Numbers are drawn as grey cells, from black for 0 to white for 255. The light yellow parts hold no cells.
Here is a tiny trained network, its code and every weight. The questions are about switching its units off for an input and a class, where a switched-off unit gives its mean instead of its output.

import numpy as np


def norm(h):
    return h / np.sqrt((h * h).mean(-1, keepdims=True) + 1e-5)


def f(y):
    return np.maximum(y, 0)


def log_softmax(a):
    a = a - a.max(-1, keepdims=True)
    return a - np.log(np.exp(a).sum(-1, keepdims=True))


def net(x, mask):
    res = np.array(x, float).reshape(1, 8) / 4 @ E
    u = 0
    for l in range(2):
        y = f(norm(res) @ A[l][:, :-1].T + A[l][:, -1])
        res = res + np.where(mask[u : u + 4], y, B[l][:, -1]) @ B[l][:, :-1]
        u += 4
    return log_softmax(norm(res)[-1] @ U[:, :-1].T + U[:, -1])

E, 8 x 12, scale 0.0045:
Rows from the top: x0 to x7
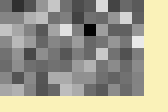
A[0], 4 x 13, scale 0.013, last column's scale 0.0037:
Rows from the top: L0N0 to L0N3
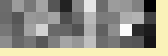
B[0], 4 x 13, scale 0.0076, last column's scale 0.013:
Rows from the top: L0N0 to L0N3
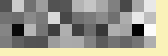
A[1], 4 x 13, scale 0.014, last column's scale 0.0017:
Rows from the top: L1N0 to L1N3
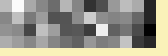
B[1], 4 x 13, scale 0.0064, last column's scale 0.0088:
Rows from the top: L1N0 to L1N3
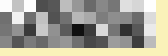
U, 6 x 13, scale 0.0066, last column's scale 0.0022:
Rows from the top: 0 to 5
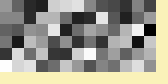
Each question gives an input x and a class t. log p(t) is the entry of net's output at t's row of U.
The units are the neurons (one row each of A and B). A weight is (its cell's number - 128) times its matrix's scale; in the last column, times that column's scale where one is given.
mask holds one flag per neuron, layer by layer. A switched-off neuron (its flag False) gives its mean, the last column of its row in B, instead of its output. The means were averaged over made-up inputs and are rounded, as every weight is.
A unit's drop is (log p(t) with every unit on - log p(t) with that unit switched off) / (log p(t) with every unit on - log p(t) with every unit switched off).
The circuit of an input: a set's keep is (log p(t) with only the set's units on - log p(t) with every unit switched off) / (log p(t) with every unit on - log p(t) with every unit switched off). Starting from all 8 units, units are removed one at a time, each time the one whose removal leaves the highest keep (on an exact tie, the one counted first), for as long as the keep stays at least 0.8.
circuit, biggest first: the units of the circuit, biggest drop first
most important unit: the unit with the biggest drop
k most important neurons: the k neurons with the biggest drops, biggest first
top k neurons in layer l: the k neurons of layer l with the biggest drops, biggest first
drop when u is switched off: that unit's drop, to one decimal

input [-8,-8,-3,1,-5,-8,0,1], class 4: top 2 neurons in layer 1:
[L1N1, L1N3]
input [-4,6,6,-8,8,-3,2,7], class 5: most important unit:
L1N0
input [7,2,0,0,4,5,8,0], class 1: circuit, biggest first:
[L0N2, L1N2]
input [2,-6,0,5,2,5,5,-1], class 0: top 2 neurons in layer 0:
[L0N0, L0N2]
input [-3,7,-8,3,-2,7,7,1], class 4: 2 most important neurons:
[L0N0, L1N1]
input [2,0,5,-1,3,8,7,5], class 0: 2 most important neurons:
[L0N2, L1N0]
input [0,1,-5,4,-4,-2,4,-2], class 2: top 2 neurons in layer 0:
[L0N1, L0N0]
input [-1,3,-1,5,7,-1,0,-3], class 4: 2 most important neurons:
[L0N0, L1N1]
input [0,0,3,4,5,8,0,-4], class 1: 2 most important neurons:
[L0N2, L0N0]
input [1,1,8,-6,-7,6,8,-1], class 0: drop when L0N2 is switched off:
0.4
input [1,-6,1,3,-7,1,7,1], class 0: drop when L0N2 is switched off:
0.2
